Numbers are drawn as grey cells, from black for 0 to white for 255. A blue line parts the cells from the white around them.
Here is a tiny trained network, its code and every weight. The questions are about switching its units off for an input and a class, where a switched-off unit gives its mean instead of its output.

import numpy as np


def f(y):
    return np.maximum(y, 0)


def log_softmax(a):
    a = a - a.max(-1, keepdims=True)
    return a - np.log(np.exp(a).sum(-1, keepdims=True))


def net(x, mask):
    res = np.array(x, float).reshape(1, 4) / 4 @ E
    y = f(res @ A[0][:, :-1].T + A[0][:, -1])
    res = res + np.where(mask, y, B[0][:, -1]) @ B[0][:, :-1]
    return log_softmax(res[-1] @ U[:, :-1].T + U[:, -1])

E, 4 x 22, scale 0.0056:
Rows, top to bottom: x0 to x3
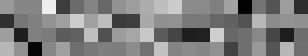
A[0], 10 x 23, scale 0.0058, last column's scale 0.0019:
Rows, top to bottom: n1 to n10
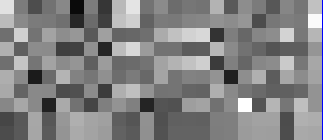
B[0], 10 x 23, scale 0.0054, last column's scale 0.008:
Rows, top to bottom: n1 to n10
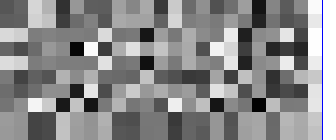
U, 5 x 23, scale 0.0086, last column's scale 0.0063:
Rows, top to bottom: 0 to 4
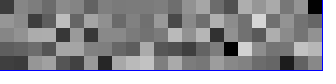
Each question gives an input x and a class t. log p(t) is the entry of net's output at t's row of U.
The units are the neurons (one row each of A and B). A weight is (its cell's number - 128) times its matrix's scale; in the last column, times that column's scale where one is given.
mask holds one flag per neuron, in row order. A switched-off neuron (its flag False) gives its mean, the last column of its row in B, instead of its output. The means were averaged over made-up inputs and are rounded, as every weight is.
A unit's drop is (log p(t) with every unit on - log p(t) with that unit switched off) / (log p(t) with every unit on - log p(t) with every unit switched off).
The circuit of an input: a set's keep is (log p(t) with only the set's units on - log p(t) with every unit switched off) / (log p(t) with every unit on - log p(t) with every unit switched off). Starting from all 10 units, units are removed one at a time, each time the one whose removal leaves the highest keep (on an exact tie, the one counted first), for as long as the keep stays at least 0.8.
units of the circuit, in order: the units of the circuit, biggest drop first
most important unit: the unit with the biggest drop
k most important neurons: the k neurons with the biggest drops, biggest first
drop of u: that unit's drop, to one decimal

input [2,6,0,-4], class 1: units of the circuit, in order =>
n8; n1
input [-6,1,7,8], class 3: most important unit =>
n6
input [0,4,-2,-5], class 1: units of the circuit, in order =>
n8; n1
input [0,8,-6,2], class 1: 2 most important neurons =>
n8; n1
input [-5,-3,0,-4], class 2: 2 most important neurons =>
n8; n6
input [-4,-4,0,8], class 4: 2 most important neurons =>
n6; n3
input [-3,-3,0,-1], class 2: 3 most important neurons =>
n4; n8; n7
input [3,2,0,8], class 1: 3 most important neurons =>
n8; n6; n2
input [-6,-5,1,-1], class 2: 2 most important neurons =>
n8; n4
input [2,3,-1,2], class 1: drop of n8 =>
1.2
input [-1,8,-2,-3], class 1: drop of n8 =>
0.1
